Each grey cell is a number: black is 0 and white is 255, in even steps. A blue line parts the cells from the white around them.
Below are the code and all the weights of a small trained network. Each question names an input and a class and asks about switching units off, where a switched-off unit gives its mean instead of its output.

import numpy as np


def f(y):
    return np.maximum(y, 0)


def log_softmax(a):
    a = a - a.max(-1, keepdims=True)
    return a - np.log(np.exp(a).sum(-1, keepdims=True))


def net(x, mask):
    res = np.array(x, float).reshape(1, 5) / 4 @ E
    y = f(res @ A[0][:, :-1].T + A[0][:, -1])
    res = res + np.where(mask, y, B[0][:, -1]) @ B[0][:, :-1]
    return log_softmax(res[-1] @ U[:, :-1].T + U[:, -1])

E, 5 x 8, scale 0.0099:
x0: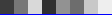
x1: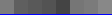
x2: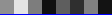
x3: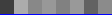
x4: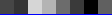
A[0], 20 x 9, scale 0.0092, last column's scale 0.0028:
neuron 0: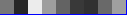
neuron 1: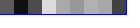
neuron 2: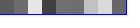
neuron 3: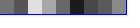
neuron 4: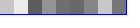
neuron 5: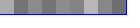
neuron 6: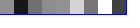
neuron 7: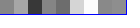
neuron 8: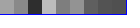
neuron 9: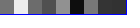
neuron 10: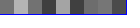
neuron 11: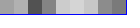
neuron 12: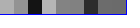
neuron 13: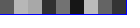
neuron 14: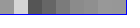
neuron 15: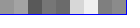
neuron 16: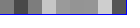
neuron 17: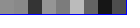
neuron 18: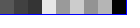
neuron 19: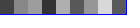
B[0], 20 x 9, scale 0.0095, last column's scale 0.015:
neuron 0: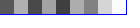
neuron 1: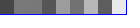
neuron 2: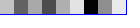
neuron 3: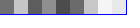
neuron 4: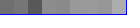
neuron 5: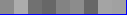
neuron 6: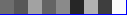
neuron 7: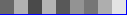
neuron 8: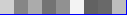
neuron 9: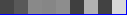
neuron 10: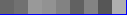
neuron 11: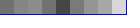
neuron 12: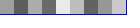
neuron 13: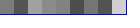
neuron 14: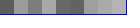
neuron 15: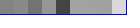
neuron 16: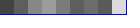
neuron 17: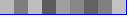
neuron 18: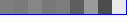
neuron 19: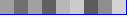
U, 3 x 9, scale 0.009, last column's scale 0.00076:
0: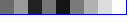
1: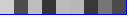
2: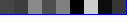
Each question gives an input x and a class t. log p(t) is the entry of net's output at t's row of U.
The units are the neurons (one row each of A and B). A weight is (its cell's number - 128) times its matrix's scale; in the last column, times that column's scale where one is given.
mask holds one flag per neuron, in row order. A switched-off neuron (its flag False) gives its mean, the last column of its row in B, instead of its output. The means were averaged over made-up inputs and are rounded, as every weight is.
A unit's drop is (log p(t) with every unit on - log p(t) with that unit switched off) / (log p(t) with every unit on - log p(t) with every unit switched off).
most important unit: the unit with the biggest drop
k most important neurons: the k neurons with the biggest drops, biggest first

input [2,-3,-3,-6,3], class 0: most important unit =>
neuron 0
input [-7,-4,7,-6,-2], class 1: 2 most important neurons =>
[neuron 8; neuron 12]
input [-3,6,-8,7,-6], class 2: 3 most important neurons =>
[neuron 6; neuron 18; neuron 0]
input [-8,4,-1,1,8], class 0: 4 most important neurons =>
[neuron 3; neuron 0; neuron 2; neuron 19]
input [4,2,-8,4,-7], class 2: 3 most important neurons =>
[neuron 6; neuron 0; neuron 18]
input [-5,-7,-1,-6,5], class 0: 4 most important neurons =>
[neuron 3; neuron 0; neuron 2; neuron 19]
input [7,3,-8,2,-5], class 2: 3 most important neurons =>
[neuron 6; neuron 1; neuron 16]
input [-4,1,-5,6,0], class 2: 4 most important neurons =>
[neuron 2; neuron 18; neuron 19; neuron 1]
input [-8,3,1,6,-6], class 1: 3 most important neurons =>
[neuron 12; neuron 17; neuron 8]
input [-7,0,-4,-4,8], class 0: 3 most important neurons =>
[neuron 0; neuron 3; neuron 2]
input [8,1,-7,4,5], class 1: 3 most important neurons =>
[neuron 2; neuron 19; neuron 9]
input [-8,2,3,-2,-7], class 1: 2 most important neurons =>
[neuron 12; neuron 17]
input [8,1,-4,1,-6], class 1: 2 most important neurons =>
[neuron 2; neuron 19]
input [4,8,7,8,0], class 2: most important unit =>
neuron 9
